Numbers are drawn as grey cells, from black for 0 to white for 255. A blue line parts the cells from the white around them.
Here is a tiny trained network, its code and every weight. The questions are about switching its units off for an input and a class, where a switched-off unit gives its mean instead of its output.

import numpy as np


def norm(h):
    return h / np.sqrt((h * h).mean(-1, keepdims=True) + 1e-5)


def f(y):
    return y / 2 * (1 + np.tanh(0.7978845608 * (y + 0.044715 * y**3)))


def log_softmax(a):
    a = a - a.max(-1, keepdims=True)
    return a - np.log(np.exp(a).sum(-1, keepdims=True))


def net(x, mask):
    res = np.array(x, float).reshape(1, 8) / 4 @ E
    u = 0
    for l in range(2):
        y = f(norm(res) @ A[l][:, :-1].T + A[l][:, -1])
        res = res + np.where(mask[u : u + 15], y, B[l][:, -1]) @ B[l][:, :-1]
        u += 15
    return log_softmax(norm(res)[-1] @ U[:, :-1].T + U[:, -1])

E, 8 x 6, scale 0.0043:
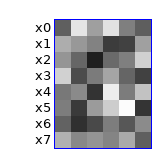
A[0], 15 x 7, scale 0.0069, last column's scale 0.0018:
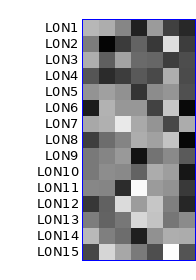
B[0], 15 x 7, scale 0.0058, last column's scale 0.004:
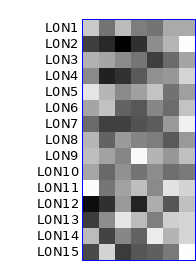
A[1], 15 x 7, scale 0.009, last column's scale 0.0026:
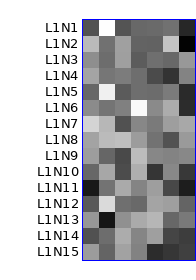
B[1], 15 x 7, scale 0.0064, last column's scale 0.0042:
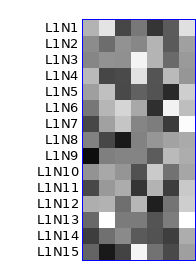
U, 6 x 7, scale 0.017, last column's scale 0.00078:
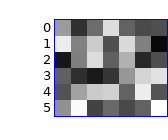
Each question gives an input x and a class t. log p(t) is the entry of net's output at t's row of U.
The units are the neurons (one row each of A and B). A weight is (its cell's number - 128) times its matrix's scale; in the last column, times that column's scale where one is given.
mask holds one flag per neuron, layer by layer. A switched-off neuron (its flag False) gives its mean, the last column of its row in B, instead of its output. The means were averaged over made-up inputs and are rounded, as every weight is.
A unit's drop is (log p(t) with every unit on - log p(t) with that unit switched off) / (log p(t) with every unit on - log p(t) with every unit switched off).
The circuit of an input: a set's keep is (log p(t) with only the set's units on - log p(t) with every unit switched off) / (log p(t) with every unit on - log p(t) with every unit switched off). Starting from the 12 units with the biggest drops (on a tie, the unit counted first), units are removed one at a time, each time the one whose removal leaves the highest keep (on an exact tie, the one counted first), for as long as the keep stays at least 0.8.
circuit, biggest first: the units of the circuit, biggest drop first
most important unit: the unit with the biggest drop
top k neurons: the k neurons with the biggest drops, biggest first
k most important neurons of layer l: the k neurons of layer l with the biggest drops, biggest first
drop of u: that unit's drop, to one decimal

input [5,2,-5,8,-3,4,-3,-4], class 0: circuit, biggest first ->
[L1N15]
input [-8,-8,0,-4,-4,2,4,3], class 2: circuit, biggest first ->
[L0N7, L1N13]
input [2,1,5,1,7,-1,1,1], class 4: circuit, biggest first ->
[L0N11, L1N6]
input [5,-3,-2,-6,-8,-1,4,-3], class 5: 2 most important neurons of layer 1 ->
[L1N1, L1N12]
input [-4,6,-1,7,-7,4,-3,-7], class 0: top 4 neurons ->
[L1N15, L0N3, L1N4, L0N11]
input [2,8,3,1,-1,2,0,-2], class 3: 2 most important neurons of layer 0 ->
[L0N2, L0N11]
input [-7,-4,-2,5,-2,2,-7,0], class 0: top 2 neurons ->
[L0N3, L1N15]
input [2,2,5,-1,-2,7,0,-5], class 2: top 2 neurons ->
[L0N12, L0N9]
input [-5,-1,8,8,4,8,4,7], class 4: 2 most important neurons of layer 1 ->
[L1N6, L1N13]
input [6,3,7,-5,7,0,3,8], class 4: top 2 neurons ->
[L0N11, L1N6]
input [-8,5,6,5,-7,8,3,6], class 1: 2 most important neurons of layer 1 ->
[L1N8, L1N13]
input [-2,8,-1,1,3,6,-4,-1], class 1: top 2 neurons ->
[L0N9, L1N2]
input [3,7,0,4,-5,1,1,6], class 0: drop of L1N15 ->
0.1
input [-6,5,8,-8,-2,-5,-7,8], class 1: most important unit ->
L0N14
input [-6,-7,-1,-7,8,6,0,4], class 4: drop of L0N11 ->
0.4
